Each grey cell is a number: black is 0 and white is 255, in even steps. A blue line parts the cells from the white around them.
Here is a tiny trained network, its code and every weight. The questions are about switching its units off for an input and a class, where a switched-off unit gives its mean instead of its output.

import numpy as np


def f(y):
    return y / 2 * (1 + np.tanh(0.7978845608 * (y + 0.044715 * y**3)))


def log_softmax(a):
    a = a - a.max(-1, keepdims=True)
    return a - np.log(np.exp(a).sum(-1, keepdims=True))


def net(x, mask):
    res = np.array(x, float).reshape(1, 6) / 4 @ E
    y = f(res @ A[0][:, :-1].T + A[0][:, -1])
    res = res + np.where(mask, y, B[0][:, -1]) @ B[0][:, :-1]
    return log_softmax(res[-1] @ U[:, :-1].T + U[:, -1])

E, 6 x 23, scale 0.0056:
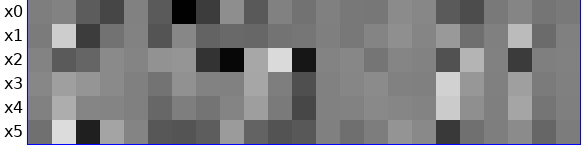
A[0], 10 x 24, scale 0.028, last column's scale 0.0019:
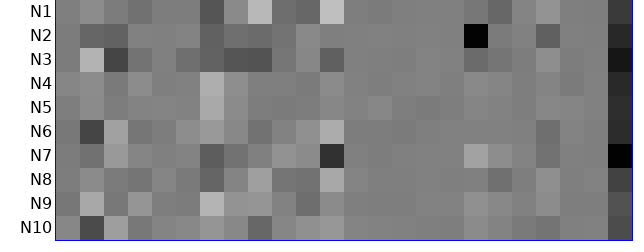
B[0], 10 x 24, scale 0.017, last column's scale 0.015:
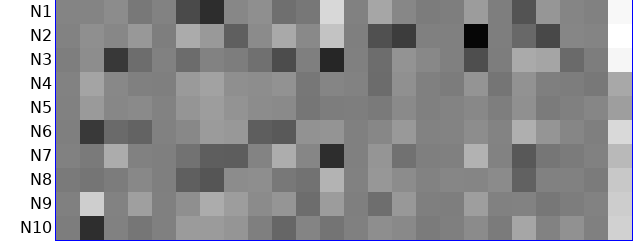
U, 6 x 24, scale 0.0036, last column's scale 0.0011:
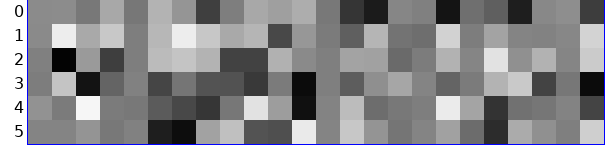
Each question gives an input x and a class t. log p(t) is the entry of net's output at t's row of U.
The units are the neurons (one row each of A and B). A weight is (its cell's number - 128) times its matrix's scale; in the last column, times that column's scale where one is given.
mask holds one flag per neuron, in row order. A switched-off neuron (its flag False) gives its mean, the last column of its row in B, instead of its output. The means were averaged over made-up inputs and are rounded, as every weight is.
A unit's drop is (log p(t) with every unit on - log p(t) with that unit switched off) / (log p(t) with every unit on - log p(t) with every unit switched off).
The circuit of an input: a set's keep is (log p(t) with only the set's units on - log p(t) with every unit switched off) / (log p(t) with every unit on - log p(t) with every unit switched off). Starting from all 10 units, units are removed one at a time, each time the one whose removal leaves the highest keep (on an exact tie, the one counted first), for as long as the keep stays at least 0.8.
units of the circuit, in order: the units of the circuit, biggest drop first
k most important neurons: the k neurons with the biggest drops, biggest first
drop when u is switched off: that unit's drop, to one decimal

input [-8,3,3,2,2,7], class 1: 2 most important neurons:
N9, N4
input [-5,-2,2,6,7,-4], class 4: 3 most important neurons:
N7, N2, N3
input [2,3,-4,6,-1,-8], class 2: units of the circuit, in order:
N10, N6
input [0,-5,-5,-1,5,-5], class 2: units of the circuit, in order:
N6
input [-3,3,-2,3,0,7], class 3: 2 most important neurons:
N3, N2
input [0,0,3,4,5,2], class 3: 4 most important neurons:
N3, N1, N8, N2
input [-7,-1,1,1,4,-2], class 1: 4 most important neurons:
N9, N4, N3, N5
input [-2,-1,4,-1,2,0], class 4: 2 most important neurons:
N2, N3
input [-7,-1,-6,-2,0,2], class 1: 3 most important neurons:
N9, N4, N5
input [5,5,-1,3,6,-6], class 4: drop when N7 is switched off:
0.2
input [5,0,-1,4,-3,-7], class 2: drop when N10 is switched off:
0.0
